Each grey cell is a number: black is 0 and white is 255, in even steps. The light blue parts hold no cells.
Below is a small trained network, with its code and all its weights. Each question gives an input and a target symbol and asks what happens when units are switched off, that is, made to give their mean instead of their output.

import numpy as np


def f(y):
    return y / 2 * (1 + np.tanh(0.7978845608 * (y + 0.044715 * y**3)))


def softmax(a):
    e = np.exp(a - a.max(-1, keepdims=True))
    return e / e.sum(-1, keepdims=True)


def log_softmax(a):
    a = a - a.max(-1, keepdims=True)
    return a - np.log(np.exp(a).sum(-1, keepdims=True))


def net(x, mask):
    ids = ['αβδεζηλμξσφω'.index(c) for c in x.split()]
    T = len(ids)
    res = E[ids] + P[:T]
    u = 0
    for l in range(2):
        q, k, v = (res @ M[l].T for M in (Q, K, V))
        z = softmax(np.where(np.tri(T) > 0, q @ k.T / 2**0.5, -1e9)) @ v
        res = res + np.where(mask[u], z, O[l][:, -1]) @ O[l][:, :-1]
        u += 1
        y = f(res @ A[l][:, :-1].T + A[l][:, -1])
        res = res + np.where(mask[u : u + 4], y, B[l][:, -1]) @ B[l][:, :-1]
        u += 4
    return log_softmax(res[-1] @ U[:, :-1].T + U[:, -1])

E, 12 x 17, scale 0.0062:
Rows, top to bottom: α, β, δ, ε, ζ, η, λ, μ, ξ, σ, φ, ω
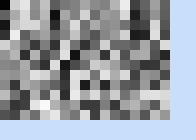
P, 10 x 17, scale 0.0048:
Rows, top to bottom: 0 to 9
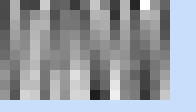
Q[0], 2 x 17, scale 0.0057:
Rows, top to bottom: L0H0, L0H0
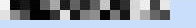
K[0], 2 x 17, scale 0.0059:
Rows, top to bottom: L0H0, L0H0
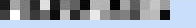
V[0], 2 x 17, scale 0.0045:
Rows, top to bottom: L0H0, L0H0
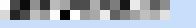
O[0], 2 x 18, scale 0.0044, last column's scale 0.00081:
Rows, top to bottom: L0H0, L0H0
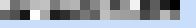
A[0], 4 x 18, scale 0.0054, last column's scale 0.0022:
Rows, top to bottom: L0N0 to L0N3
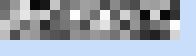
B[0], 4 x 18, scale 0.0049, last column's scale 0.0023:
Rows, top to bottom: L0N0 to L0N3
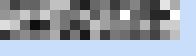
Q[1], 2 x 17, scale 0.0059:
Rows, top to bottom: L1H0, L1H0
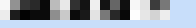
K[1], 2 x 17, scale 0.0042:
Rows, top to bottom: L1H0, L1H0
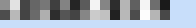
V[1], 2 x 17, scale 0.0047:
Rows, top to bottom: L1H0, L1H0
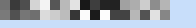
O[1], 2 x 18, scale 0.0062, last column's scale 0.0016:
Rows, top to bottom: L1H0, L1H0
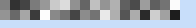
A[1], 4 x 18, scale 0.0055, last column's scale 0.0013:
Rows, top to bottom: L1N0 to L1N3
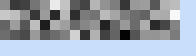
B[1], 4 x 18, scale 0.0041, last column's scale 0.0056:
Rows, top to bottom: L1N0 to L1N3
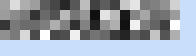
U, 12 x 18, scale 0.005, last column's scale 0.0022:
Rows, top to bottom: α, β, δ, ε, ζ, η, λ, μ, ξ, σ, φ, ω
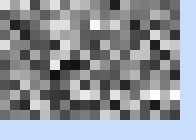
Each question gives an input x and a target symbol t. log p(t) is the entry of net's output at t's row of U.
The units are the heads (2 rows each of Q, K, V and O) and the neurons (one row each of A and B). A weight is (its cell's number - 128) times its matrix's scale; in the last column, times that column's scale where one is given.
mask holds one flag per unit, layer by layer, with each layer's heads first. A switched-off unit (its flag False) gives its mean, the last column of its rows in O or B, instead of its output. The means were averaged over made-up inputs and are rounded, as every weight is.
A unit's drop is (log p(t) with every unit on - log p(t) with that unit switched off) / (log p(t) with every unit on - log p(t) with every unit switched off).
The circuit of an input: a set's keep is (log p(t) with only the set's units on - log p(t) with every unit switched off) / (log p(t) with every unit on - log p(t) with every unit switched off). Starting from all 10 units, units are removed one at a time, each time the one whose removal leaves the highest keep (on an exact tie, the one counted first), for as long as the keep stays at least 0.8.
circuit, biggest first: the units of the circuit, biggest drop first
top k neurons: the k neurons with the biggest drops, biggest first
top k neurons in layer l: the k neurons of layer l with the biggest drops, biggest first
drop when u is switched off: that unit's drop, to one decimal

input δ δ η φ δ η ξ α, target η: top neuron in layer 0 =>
L0N1
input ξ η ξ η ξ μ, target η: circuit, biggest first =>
L1H0, L1N2, L0N1
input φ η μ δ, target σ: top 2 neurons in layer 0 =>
L0N0, L0N3
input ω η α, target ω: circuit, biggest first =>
L1H0, L1N1
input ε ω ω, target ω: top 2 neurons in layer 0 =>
L0N3, L0N2
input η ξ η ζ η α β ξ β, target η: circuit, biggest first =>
L1H0, L1N2, L0N3
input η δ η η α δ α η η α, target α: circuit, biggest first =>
L0H0, L0N1
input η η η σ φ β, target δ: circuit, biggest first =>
L1H0, L0N1, L1N0
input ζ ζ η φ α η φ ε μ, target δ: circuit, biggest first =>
L1H0, L0N1, L1N0, L0N2
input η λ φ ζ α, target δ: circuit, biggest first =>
L1H0, L0N1, L0N2, L1N0
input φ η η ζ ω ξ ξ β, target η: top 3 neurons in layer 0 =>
L0N1, L0N3, L0N0
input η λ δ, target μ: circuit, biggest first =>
L1H0, L0N1
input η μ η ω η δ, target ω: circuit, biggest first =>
L1H0, L0N1
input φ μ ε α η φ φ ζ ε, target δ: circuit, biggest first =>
L1H0, L0N1, L1N0, L0N2
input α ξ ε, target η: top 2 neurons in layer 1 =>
L1N2, L1N3
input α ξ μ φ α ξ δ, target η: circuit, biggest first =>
L1H0, L0N1, L1N2
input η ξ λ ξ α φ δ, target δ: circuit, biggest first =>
L1H0, L0N1, L1N0
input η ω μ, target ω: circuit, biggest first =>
L1H0
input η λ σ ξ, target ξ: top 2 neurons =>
L1N3, L0N3
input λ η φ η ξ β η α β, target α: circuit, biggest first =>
L0N1, L0H0
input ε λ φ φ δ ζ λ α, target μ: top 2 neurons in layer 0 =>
L0N1, L0N0
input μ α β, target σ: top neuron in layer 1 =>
L1N2
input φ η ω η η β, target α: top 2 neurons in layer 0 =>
L0N1, L0N0
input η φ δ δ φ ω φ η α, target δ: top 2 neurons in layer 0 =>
L0N1, L0N2
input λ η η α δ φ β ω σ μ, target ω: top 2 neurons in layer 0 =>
L0N2, L0N1
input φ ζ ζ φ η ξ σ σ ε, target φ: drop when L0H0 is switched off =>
0.9
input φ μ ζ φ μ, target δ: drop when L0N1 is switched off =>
0.2
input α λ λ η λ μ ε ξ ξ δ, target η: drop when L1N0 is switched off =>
0.0
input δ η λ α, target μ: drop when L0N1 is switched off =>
0.4
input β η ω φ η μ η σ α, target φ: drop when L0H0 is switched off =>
0.9
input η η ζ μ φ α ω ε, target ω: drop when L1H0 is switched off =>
1.2
